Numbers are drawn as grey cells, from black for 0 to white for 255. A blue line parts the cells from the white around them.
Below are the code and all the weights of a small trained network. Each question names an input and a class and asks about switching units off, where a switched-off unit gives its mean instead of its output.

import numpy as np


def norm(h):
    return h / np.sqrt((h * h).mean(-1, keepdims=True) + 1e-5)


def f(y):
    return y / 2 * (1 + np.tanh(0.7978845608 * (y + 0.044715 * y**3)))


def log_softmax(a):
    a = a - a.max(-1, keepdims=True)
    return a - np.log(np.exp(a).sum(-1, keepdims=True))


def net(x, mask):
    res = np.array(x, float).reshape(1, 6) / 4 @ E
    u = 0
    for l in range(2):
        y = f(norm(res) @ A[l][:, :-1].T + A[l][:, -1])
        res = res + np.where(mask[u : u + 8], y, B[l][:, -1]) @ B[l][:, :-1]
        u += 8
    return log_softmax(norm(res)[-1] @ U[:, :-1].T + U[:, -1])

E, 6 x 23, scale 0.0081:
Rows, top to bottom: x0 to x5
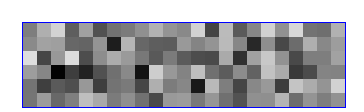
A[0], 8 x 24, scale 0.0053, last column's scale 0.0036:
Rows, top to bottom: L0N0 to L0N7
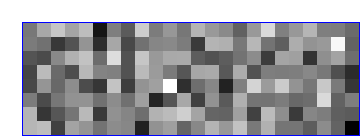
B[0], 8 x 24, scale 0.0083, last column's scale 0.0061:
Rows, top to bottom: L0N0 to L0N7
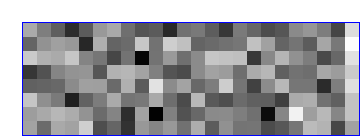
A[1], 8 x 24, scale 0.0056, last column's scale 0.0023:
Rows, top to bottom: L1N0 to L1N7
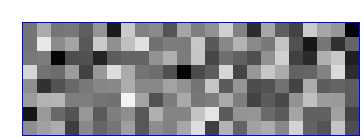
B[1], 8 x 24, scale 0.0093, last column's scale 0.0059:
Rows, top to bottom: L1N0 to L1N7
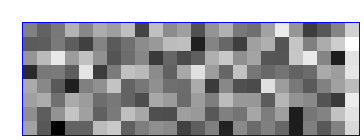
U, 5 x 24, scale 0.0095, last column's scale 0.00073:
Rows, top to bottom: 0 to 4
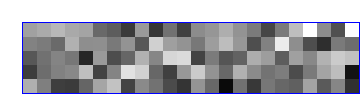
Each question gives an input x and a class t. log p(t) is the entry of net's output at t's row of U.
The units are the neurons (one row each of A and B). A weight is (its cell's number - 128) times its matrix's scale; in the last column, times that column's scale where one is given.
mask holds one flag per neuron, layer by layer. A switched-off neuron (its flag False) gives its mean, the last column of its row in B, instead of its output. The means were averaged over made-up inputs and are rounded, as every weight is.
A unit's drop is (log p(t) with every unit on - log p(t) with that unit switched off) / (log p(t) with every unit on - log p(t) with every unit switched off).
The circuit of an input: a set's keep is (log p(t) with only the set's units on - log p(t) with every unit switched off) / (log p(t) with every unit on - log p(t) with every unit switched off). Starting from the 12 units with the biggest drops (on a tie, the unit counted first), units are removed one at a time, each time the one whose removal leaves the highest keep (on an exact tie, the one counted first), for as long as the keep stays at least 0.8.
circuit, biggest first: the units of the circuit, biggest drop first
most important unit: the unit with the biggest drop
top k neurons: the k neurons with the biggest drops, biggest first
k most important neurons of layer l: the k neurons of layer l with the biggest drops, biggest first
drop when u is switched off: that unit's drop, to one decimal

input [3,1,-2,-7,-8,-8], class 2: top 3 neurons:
L1N1, L0N6, L1N2
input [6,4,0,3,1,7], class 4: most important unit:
L1N7
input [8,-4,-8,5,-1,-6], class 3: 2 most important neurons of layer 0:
L0N3, L0N5
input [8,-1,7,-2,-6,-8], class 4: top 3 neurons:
L1N7, L0N0, L0N1
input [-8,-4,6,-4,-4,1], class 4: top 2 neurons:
L0N5, L0N3
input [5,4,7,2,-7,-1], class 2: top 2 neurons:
L1N1, L0N3
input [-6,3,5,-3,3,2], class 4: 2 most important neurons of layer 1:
L1N4, L1N6
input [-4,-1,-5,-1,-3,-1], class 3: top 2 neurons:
L0N3, L1N6
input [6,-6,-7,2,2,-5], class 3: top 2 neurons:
L1N6, L0N3
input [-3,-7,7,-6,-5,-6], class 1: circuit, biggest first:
L0N2, L1N2
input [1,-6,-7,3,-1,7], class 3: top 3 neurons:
L0N3, L1N6, L1N0
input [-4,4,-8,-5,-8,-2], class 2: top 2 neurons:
L1N1, L1N3
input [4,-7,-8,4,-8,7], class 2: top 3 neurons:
L1N1, L1N3, L1N5
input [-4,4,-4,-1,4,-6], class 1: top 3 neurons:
L1N0, L1N1, L0N0
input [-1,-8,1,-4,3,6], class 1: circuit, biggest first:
L0N4
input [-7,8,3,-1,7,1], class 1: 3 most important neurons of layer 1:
L1N0, L1N5, L1N1
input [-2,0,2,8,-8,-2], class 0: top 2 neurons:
L1N2, L0N1
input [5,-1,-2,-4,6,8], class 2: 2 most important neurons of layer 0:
L0N1, L0N6
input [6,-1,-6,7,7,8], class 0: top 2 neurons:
L1N2, L1N1
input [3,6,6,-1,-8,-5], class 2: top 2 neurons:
L1N1, L0N2
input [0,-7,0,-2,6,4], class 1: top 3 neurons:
L0N2, L0N4, L1N1
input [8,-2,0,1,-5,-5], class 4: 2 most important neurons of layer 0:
L0N1, L0N0
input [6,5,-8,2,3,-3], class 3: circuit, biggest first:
L1N6
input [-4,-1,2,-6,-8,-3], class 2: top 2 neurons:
L1N1, L0N6
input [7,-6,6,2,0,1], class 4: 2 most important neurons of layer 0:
L0N0, L0N3
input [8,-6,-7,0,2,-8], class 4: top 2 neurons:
L1N7, L0N0
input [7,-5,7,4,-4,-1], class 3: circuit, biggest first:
L1N3
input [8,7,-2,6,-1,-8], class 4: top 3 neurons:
L1N7, L0N4, L0N2
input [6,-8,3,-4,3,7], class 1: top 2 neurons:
L0N2, L0N4
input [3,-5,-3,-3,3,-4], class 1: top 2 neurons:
L0N2, L0N4
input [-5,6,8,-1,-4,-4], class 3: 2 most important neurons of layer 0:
L0N2, L0N4
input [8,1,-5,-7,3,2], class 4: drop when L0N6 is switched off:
0.3
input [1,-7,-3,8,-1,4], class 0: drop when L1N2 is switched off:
0.5
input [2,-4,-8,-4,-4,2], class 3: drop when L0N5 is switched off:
0.0
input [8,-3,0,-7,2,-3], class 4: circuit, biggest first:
L1N7
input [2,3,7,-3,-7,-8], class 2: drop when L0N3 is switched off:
0.3
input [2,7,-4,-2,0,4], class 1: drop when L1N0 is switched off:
0.1
